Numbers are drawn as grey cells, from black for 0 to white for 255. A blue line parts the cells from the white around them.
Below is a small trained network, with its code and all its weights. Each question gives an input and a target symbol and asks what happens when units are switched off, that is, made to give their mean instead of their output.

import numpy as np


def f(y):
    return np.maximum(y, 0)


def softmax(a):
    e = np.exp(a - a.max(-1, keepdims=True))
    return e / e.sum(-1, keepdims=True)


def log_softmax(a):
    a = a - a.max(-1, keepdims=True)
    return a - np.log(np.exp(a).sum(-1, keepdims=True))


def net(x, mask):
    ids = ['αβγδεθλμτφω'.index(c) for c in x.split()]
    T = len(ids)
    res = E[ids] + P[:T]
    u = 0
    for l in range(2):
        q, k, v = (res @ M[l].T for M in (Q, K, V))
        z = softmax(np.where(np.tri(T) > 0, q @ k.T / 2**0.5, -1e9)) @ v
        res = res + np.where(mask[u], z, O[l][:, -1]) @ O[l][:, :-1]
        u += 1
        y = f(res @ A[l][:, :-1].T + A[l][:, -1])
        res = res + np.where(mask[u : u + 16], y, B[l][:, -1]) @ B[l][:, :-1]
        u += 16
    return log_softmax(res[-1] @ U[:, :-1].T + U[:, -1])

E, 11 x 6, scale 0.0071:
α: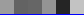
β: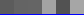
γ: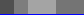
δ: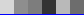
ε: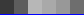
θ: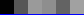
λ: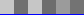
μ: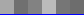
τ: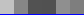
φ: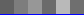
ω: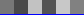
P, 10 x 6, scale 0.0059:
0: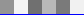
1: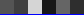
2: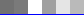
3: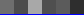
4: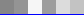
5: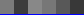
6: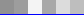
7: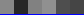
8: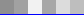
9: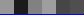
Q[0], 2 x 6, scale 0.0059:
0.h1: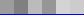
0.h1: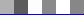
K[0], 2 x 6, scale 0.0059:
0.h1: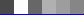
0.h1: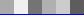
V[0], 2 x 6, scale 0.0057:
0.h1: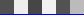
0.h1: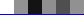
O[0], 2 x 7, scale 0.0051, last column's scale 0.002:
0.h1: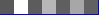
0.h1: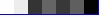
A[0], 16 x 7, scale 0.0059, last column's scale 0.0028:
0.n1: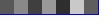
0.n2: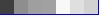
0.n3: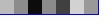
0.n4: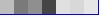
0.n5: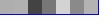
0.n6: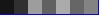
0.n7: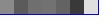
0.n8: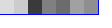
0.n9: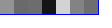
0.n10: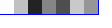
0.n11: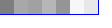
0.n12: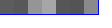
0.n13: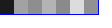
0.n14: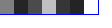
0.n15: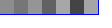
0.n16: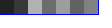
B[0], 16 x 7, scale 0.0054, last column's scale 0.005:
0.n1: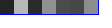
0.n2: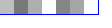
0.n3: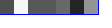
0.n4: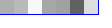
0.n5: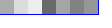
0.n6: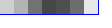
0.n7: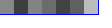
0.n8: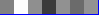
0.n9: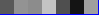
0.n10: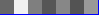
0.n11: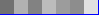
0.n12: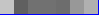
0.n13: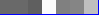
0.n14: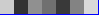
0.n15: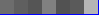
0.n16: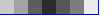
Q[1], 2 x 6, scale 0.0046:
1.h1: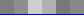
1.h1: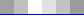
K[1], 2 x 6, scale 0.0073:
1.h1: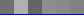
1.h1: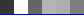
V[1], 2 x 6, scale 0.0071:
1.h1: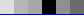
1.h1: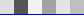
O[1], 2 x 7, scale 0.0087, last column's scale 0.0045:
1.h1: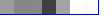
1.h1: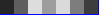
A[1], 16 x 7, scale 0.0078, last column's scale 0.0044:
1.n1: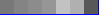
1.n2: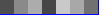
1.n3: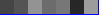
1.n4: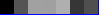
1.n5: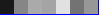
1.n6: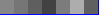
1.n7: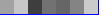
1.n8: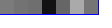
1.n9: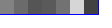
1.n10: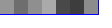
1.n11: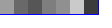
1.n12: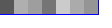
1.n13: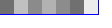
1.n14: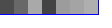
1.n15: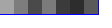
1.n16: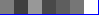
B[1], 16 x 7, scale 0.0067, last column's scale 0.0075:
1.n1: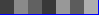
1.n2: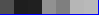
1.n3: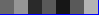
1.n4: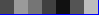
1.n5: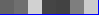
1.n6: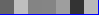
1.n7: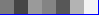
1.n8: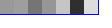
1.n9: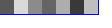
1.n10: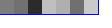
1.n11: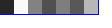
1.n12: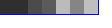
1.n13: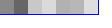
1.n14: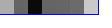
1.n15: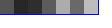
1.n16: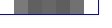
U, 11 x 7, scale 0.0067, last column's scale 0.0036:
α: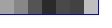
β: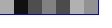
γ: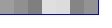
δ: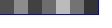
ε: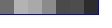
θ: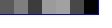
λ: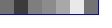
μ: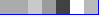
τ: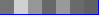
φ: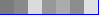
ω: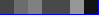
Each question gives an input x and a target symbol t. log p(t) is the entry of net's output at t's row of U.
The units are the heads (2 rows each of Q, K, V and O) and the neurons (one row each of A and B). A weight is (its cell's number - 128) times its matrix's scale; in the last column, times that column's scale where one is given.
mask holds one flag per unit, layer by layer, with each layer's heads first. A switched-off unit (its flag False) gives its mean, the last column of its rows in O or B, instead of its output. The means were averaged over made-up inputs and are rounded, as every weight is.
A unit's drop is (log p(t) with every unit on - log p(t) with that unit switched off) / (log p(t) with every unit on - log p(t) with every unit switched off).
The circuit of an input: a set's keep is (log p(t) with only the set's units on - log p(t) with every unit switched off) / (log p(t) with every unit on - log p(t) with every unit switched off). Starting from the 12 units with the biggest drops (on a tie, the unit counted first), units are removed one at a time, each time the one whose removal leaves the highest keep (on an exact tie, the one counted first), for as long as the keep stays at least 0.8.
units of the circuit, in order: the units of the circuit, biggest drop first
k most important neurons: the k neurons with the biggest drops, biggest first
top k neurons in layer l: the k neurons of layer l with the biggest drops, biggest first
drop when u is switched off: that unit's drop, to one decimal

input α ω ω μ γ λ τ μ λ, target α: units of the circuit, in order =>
1.h1; 0.h1; 0.n3; 0.n1
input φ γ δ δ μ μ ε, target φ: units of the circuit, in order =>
1.h1; 1.n5
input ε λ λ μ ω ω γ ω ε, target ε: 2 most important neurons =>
1.n4; 0.n13
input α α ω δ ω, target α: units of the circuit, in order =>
1.h1; 0.h1; 0.n3; 0.n1
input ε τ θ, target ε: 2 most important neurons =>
1.n4; 0.n13
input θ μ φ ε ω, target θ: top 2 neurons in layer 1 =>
1.n10; 1.n15
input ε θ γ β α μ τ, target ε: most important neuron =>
1.n4
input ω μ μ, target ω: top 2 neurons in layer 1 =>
1.n4; 1.n5
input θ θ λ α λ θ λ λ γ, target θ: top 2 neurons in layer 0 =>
0.n1; 0.n13
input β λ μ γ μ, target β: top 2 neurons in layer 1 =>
1.n15; 1.n7
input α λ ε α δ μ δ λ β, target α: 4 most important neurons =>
0.n3; 0.n1; 0.n10; 0.n8
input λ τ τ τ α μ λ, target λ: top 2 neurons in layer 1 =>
1.n2; 1.n12
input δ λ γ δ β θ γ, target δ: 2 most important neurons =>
0.n10; 0.n8
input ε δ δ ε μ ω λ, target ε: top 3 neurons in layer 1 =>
1.n4; 1.n3; 1.n5
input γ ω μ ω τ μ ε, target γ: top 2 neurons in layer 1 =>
1.n10; 1.n13
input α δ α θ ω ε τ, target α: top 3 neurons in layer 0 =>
0.n3; 0.n1; 0.n10
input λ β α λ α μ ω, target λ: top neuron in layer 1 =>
1.n2
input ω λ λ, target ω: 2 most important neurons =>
1.n4; 1.n5
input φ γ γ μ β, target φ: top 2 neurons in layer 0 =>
0.n13; 0.n2
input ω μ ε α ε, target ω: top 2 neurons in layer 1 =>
1.n4; 1.n5
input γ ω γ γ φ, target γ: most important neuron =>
0.n1
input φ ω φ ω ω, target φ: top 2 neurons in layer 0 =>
0.n2; 0.n4
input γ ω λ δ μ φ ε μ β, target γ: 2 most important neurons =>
0.n1; 0.n13
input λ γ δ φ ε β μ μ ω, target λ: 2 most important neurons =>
1.n2; 1.n12
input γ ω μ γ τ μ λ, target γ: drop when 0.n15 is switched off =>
0.0
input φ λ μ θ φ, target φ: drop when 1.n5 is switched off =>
0.2
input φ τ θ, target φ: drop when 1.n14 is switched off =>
0.1
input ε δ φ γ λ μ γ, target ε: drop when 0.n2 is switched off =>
0.1
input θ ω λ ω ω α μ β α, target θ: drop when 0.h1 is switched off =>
0.9
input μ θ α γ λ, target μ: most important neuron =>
0.n3
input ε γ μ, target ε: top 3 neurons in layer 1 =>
1.n4; 1.n5; 1.n3
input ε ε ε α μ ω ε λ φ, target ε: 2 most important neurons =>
1.n4; 0.n13
